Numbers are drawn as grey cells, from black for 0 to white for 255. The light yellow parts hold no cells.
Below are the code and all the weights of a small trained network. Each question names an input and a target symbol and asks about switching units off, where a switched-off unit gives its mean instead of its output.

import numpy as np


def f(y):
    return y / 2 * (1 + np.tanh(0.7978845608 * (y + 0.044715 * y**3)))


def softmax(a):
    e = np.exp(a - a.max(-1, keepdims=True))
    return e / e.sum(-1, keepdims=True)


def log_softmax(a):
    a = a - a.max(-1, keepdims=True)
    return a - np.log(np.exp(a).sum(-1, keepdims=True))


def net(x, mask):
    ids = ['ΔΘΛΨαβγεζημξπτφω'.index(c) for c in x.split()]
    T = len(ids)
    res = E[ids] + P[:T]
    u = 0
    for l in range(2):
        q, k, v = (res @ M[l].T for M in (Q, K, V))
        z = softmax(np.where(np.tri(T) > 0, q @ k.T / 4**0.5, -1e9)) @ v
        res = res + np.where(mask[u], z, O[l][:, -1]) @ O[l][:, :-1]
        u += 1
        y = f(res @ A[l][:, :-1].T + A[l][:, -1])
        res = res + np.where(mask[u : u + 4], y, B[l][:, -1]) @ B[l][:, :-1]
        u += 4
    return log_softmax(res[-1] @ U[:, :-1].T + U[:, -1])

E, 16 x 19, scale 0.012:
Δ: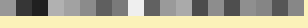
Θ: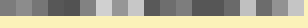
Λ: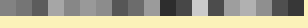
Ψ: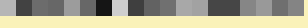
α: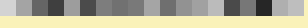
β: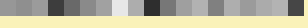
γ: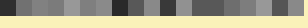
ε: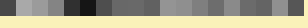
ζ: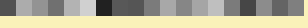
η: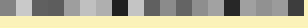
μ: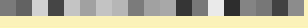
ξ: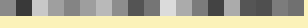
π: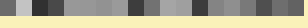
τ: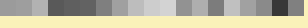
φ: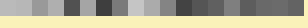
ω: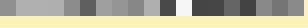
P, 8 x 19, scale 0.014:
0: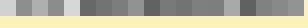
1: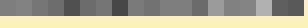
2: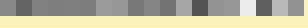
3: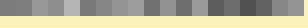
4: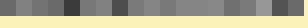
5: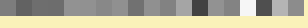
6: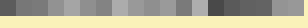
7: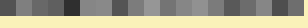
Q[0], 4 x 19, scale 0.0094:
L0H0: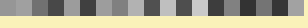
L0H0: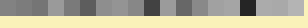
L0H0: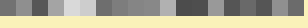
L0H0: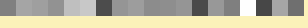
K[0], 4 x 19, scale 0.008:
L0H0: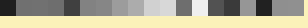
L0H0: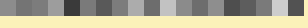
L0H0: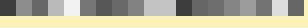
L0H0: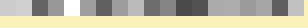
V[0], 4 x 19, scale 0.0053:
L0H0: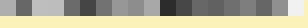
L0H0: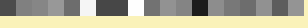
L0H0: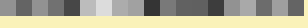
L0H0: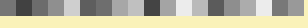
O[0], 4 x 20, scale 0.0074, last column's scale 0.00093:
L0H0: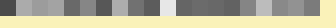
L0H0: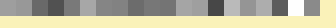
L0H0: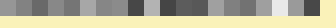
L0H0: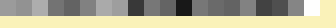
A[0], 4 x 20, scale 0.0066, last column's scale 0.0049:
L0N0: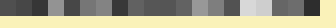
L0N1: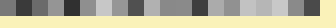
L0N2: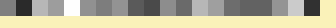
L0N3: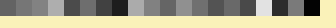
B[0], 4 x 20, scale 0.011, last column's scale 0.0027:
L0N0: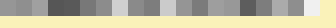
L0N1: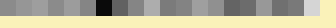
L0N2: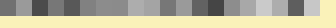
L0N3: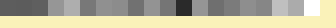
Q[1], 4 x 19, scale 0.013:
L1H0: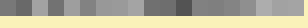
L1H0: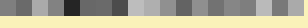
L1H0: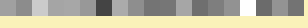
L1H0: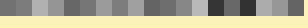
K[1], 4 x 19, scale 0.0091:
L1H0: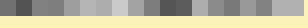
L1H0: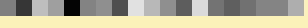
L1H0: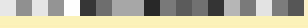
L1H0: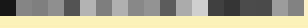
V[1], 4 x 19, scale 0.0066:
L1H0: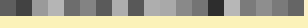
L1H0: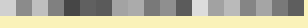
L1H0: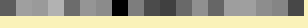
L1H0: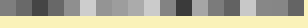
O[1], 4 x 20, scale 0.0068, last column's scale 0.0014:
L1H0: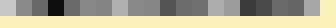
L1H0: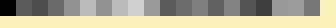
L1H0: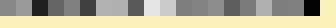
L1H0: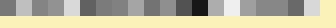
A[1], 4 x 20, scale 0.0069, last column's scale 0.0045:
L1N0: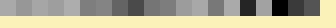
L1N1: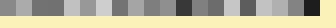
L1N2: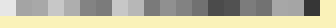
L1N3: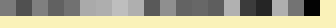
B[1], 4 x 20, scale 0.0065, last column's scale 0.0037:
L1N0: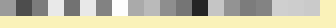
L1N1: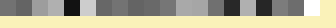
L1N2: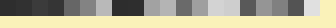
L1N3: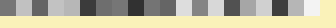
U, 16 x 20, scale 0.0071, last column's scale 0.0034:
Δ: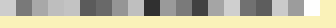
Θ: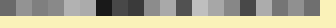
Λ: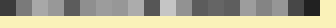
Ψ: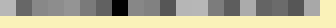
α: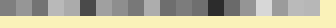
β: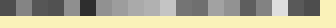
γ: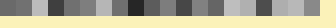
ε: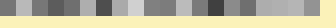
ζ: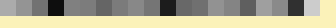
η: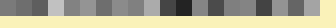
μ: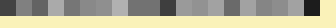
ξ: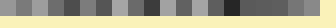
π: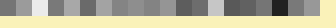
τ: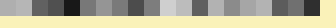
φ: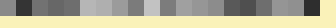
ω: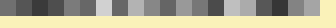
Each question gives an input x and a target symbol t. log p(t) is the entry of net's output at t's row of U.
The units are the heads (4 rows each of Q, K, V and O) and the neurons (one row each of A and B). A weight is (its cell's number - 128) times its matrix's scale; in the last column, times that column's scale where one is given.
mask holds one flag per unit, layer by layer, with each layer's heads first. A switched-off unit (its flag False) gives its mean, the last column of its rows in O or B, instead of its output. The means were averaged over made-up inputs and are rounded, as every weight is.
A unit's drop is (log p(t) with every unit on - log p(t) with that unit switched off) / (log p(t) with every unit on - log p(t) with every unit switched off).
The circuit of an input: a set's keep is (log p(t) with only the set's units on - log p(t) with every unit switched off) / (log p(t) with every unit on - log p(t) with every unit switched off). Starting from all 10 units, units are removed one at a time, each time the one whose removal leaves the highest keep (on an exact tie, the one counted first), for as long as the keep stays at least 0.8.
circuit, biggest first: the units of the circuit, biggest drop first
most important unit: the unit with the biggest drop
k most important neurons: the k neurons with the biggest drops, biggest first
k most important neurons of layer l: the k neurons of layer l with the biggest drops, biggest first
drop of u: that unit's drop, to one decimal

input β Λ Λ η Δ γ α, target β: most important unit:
L0H0
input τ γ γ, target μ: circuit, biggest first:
[L1H0, L1N3]
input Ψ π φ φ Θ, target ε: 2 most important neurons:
[L0N1, L0N0]
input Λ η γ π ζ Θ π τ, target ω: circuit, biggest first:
[L0H0, L1H0]
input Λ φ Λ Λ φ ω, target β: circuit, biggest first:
[L1H0, L0H0]
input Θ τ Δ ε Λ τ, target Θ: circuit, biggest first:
[L0N1, L0H0]
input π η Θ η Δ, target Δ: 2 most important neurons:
[L0N0, L0N3]
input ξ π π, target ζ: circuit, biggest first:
[L0N1, L1H0, L0N2, L0H0]
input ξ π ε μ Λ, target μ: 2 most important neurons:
[L0N0, L1N3]
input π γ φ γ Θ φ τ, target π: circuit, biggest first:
[L1H0, L0H0, L1N3]
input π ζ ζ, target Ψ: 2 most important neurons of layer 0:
[L0N0, L0N3]
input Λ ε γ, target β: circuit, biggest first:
[L1H0, L0N0]
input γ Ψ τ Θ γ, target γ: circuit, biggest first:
[L0N3, L0N0, L1H0, L0N1]
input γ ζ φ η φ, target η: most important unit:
L0N3
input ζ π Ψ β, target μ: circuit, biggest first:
[L1N3, L1H0]
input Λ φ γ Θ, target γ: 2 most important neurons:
[L1N2, L1N3]
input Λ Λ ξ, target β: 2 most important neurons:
[L0N1, L1N1]
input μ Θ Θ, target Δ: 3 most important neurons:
[L0N2, L1N1, L0N1]
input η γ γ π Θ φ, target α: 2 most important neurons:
[L0N0, L1N1]
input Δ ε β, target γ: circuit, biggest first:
[L0H0]
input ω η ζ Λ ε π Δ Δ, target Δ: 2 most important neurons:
[L0N3, L0N0]
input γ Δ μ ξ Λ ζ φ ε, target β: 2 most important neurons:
[L0N3, L1N1]
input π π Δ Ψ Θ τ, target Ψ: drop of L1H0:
0.3
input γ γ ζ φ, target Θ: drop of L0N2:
0.1
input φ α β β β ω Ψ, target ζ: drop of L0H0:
0.1
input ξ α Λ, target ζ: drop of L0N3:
0.0
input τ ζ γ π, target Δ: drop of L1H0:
0.7
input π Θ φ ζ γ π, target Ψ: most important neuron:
[L0N1]
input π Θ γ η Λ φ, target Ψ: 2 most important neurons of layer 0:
[L0N0, L0N3]
